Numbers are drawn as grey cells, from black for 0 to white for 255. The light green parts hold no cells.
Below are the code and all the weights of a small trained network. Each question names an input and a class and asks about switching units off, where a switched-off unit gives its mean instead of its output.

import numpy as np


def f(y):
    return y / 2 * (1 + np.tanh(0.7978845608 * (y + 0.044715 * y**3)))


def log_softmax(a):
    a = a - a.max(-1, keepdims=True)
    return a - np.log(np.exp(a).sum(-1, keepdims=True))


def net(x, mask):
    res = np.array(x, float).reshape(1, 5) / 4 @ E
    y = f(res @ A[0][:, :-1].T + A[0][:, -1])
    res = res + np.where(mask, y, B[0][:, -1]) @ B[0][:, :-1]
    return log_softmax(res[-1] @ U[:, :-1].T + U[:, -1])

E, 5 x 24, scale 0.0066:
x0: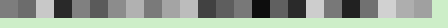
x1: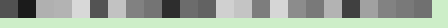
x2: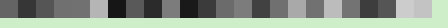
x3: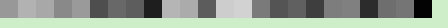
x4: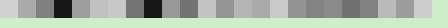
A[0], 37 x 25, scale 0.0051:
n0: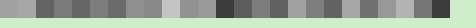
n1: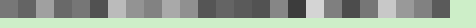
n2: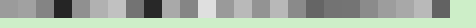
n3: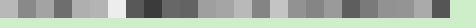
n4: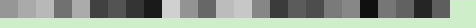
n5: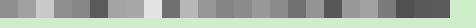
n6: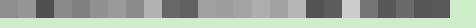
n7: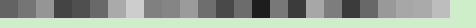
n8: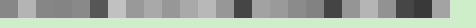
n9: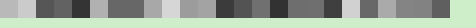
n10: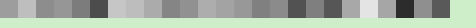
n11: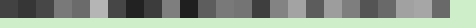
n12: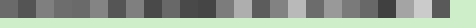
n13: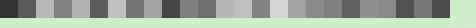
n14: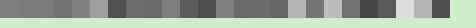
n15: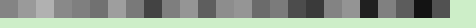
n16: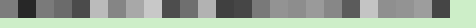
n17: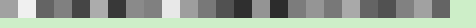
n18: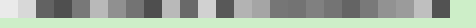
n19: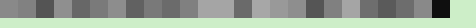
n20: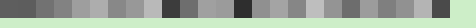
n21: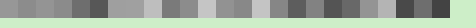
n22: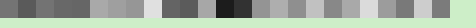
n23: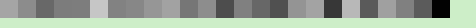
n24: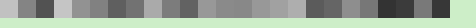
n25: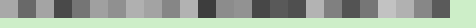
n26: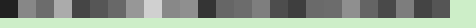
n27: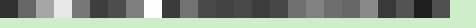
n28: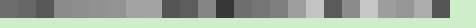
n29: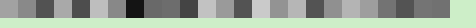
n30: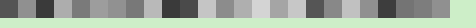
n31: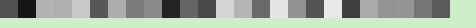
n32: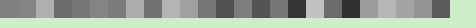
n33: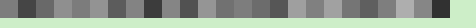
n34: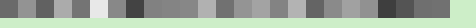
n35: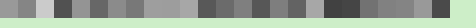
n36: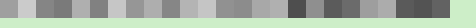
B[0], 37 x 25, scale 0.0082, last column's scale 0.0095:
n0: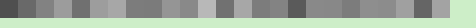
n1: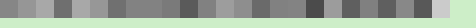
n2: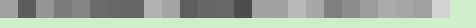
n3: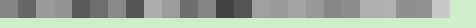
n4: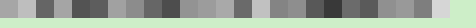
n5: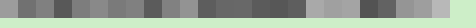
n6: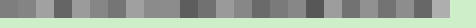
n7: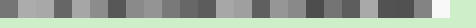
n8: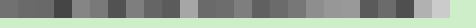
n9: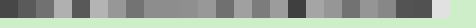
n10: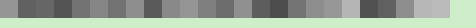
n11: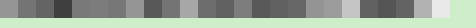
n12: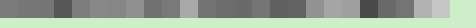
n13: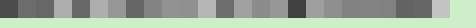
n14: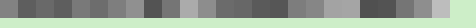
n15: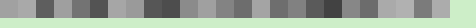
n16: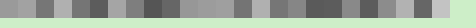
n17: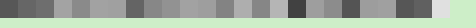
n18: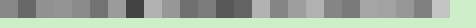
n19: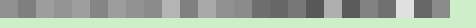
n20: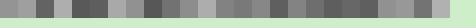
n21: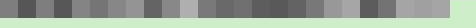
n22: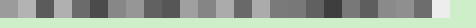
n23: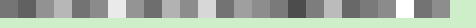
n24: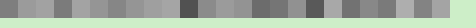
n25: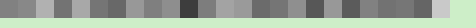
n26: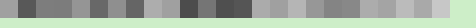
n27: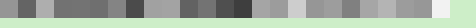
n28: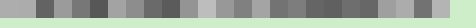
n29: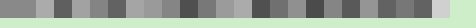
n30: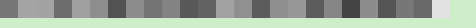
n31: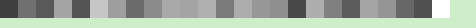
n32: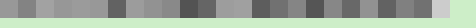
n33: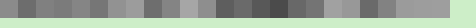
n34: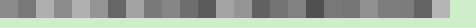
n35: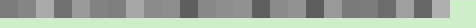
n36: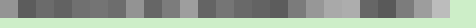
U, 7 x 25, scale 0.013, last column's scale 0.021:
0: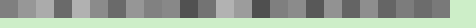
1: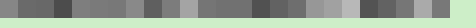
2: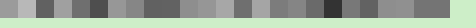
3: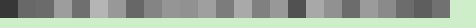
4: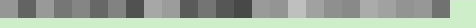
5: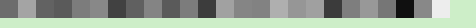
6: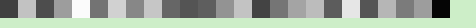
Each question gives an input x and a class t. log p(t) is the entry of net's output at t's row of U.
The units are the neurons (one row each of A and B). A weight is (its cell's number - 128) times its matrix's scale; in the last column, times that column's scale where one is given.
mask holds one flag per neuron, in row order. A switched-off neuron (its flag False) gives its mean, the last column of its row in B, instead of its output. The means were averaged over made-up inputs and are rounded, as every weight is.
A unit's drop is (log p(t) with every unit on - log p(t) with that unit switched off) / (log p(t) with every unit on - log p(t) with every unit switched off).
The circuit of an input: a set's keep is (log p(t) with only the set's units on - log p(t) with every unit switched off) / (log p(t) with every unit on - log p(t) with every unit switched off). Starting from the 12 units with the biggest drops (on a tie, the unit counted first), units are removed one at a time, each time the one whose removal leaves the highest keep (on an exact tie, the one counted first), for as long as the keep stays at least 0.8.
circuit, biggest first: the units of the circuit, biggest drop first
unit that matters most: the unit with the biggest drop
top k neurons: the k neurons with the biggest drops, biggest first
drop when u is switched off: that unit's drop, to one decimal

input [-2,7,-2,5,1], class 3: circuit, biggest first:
[n31]
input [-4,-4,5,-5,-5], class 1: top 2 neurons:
[n11, n4]
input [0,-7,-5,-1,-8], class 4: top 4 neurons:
[n27, n26, n31, n13]
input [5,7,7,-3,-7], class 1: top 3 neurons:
[n11, n12, n14]
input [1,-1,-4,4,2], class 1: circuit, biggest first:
[n36, n8]
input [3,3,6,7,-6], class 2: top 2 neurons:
[n4, n15]
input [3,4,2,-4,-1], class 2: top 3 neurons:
[n9, n17, n16]
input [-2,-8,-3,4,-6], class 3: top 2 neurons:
[n9, n17]
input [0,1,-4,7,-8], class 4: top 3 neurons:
[n27, n26, n22]
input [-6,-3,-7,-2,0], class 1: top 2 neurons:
[n8, n10]
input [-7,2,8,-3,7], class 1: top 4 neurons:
[n11, n12, n14, n7]
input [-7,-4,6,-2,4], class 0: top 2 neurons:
[n29, n30]
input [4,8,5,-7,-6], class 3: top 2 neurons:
[n31, n13]
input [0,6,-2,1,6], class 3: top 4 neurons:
[n31, n13, n27, n26]
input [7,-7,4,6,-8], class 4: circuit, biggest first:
[n26]
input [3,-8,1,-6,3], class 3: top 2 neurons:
[n9, n17]
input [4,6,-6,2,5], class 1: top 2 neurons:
[n36, n10]
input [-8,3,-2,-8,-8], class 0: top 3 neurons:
[n30, n29, n24]
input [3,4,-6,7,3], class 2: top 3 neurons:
[n4, n15, n11]
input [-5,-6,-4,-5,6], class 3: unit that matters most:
n9
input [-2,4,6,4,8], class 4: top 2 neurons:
[n3, n2]
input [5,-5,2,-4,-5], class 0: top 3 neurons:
[n7, n31, n32]
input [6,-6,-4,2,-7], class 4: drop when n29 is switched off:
0.2
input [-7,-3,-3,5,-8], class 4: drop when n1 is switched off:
0.1
